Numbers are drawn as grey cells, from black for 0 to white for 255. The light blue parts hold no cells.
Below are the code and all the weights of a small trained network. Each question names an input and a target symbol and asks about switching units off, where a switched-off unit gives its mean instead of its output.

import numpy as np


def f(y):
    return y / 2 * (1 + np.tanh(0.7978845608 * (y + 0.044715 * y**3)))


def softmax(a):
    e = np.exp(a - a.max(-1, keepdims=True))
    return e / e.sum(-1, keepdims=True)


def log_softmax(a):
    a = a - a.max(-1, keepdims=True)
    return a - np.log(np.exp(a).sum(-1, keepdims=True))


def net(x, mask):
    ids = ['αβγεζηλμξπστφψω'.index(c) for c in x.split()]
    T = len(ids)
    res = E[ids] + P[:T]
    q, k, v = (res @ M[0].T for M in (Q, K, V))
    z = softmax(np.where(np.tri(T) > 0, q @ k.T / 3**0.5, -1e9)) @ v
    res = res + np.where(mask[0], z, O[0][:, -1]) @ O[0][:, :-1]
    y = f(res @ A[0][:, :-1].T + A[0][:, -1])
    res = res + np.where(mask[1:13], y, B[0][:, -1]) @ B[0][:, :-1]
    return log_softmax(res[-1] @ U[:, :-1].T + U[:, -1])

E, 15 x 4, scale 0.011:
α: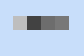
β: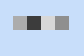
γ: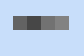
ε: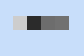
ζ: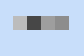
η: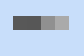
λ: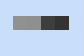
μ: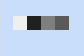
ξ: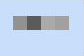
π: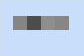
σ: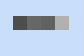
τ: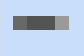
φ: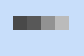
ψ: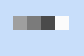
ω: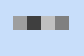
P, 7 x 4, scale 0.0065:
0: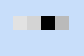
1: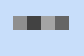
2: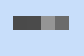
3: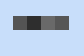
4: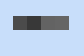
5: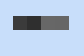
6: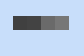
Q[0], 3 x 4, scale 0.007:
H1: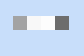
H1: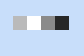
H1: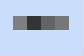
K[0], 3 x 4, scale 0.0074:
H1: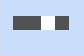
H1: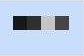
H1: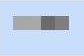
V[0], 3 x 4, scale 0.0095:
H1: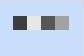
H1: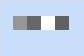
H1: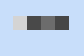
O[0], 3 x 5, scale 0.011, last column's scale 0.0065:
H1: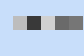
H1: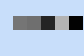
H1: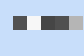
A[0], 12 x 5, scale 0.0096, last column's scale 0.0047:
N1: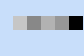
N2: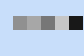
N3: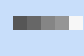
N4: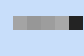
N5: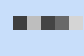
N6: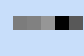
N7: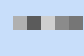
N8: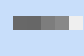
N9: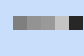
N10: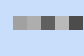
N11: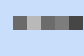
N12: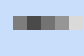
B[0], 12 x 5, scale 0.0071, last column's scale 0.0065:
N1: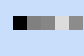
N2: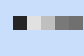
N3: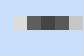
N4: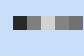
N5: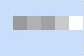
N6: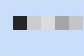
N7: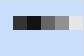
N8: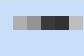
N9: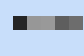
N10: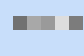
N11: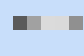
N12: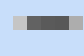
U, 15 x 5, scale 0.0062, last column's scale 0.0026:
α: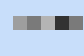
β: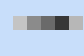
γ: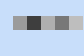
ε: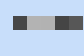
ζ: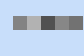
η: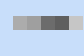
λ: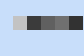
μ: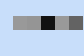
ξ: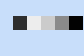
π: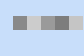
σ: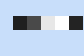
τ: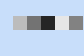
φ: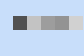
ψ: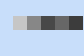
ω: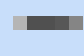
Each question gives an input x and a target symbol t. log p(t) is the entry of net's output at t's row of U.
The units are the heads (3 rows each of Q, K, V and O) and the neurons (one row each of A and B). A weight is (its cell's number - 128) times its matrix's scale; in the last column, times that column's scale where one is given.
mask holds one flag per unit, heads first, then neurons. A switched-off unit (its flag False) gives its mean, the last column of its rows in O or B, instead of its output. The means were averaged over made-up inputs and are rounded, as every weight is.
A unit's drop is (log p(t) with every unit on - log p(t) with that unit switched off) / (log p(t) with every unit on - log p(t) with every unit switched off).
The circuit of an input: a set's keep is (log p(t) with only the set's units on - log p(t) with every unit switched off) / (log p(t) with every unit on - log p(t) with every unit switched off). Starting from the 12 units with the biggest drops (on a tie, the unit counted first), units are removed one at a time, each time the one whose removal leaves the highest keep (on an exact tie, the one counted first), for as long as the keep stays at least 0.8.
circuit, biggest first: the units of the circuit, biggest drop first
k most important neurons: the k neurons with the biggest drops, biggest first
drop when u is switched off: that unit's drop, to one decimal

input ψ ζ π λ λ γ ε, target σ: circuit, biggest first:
(H1 N6 N7)
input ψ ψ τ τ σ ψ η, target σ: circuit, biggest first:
(H1 N7)
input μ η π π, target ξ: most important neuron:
(N11)
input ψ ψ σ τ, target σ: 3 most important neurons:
(N6 N7 N1)
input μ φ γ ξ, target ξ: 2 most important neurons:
(N11 N5)
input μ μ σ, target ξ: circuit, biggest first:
(H1 N11)
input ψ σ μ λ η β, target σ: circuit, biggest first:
(H1 N7 N6)
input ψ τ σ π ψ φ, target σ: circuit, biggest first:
(H1 N7)
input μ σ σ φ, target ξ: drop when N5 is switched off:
0.2
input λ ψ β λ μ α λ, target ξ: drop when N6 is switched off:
0.3
